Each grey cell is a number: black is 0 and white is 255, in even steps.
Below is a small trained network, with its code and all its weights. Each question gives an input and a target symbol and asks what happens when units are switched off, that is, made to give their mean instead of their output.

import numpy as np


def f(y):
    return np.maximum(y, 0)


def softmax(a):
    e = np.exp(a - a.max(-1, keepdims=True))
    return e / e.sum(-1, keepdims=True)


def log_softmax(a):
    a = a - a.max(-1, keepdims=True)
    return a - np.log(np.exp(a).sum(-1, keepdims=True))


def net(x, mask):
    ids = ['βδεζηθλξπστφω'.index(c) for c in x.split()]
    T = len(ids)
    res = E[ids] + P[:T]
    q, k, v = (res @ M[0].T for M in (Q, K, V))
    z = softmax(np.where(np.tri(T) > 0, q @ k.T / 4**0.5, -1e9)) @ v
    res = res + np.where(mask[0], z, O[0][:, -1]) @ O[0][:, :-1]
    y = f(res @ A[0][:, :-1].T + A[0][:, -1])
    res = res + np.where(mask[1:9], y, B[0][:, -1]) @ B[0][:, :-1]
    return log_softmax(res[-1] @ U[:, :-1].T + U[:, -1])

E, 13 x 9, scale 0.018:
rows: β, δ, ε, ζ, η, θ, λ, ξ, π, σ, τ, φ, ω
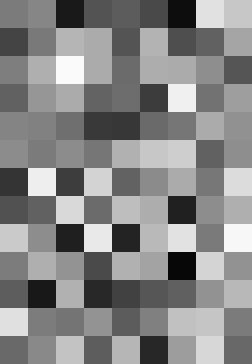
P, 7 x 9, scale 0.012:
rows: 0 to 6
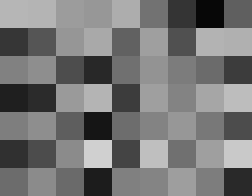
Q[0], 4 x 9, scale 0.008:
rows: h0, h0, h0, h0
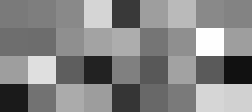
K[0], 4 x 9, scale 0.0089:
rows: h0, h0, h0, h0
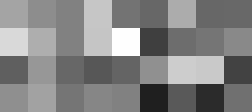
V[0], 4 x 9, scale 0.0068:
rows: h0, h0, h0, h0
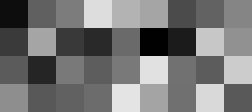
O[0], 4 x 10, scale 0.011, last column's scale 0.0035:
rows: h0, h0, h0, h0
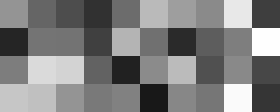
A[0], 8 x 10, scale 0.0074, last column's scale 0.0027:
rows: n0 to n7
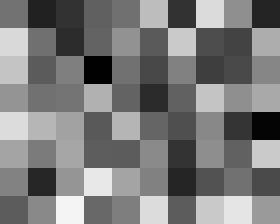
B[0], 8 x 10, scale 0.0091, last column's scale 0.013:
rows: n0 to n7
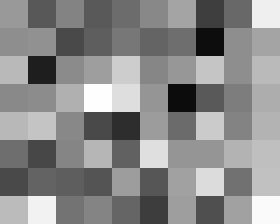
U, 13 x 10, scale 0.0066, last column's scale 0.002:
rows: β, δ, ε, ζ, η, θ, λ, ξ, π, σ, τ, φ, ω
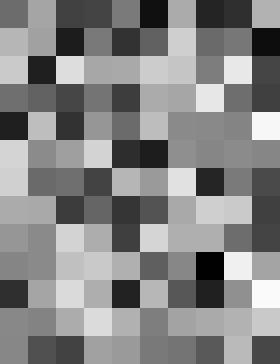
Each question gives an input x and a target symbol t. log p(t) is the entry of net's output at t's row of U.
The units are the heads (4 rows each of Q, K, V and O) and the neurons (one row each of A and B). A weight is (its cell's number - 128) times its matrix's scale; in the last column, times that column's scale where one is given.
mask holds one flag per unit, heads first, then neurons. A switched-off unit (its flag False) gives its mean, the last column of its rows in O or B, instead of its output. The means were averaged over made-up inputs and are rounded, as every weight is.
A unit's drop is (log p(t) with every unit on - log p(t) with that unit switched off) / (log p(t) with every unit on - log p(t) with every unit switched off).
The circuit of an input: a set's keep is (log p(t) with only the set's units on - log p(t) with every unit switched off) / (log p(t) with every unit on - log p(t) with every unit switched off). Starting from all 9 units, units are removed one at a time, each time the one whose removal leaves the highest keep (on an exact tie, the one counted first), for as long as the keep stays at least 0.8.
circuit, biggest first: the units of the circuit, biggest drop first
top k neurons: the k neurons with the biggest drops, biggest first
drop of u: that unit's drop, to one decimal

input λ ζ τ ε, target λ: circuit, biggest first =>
[h0; n0; n7]
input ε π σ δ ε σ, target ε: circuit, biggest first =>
[h0]
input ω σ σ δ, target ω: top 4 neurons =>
[n6; n3; n0; n4]
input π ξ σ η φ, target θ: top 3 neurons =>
[n4; n3; n1]
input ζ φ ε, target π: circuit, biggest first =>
[n7; h0]
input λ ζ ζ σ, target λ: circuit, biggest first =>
[n0; h0]
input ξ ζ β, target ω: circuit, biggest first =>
[n2; h0; n5]
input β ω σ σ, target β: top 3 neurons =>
[n0; n7; n6]
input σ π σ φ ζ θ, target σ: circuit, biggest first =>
[h0; n7]
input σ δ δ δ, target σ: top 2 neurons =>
[n7; n4]
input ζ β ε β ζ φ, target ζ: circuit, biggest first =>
[h0; n6]
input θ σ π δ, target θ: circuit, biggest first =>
[h0; n7]
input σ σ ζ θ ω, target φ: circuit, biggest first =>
[h0; n3; n2; n0]
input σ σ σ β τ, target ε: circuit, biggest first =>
[n2]
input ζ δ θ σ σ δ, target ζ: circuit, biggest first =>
[h0; n6]
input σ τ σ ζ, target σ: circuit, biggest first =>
[h0; n6]
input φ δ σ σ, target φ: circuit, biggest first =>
[h0; n3]
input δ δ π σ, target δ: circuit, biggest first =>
[n7; h0; n0]
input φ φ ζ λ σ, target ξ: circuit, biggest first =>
[n4; h0]
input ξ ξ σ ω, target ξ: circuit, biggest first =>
[h0]
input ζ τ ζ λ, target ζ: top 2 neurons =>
[n6; n7]
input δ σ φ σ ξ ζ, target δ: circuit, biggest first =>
[h0; n7]
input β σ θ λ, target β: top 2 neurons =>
[n5; n0]
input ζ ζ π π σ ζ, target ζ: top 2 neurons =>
[n7; n6]
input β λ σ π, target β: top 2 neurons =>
[n0; n5]
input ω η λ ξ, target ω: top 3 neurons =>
[n6; n3; n0]
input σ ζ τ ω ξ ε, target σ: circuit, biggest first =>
[h0]
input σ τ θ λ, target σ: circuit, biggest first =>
[h0; n6]
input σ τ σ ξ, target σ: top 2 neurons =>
[n7; n4]
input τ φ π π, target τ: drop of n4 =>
0.0
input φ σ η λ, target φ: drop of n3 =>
0.2
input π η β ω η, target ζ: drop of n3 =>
0.2
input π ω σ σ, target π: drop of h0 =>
1.4
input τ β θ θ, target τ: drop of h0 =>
0.8
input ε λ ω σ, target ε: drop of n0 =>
0.5
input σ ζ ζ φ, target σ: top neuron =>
[n3]
